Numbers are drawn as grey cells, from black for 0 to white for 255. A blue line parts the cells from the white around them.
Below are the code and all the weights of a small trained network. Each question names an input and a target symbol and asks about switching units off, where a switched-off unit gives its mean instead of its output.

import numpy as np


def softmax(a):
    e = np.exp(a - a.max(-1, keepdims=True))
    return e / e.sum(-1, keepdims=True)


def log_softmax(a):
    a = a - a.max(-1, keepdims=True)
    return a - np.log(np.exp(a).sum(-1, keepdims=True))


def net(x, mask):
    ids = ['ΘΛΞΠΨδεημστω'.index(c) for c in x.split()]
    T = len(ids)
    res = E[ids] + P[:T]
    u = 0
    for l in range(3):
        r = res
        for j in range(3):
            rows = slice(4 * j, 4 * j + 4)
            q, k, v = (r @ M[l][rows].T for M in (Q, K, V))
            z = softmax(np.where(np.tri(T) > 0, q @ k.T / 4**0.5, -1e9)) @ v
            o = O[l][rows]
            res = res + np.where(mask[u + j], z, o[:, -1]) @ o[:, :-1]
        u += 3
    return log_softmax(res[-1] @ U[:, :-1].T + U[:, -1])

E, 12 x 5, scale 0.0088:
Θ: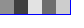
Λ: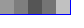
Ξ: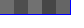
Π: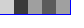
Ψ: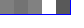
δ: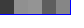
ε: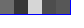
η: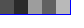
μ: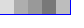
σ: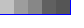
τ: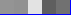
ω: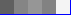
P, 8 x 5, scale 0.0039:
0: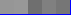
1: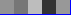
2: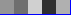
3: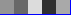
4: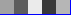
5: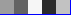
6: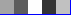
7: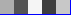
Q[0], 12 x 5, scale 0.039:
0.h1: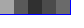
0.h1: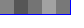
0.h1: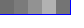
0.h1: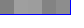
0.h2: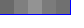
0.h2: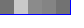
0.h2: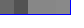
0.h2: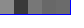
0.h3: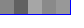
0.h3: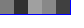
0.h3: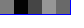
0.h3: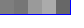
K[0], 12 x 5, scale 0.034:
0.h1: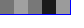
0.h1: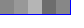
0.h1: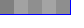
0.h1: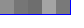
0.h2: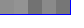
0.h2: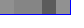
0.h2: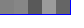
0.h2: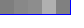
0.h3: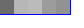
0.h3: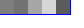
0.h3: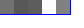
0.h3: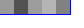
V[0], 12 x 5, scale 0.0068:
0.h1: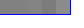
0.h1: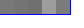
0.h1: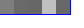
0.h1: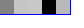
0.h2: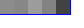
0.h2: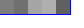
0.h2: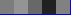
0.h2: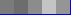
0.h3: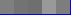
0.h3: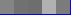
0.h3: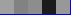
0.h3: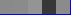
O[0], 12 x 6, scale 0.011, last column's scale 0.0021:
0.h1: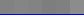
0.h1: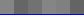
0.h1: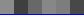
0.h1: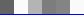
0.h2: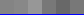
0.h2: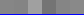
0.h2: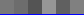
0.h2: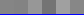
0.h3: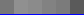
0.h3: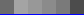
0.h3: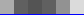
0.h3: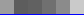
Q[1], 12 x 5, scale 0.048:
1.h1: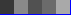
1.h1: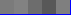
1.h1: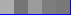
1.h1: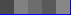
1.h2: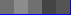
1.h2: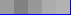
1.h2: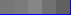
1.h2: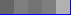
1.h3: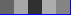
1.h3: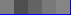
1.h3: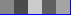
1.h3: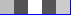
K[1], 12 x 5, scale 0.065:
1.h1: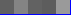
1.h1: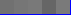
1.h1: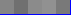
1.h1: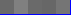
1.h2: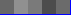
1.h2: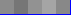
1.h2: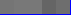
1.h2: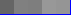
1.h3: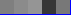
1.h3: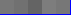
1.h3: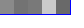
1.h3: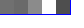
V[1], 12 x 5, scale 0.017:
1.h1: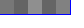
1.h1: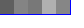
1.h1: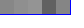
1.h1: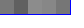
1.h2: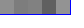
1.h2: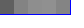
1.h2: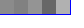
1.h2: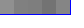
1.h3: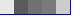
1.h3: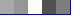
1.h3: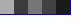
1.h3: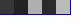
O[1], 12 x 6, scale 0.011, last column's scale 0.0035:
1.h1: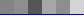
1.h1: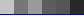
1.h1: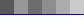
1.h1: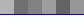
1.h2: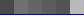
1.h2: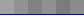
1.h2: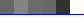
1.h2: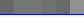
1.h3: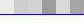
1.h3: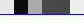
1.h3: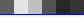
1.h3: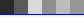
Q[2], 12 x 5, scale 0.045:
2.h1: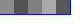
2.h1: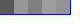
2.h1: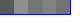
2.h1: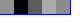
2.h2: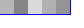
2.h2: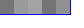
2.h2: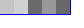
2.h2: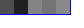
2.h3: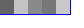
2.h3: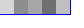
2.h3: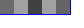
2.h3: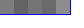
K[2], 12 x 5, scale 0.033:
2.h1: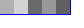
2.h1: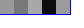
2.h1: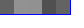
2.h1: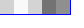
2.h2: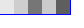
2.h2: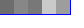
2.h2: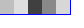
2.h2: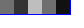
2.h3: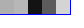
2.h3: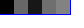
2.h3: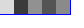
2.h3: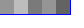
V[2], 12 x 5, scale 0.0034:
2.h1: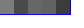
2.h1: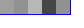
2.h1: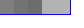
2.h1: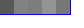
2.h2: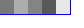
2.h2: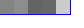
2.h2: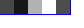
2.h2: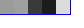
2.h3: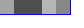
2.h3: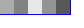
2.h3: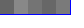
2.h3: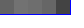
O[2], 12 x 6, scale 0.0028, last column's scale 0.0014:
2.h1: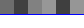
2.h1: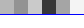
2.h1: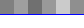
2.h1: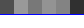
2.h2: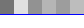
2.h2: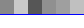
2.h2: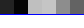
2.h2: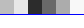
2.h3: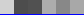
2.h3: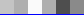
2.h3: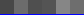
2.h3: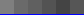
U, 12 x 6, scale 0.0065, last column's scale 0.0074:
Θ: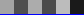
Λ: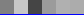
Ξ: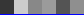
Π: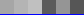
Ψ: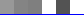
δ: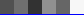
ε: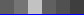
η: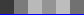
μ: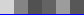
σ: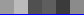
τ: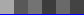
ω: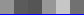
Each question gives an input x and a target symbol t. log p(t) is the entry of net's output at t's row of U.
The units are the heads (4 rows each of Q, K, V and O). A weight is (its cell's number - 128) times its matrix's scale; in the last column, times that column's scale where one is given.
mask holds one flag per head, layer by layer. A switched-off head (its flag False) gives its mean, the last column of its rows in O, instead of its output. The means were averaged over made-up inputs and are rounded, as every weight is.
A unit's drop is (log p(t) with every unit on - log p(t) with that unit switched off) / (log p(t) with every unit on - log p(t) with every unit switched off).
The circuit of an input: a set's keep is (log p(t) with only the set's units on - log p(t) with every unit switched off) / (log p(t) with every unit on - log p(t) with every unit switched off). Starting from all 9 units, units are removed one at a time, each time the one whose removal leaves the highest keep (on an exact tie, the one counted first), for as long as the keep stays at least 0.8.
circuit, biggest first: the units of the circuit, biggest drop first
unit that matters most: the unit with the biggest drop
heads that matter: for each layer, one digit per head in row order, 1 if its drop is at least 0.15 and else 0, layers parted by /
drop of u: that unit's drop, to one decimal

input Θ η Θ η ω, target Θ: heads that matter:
000 / 001 / 000
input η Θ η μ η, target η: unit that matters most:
1.h3
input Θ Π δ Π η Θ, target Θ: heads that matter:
000 / 001 / 000
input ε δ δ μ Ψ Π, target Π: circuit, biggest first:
[0.h1, 1.h3]
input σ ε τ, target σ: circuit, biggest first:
[1.h3, 0.h2]
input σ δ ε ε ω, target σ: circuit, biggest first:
[1.h3, 0.h2]
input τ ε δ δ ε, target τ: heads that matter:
100 / 001 / 000
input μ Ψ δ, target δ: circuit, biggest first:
[0.h3, 1.h3]
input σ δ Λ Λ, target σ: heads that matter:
000 / 001 / 000
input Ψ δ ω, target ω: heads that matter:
011 / 010 / 000
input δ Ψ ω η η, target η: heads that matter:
111 / 010 / 010
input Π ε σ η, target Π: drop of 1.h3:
1.3
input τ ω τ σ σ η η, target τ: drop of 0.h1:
0.2
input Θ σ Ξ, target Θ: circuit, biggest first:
[1.h3]
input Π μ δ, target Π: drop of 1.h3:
1.3
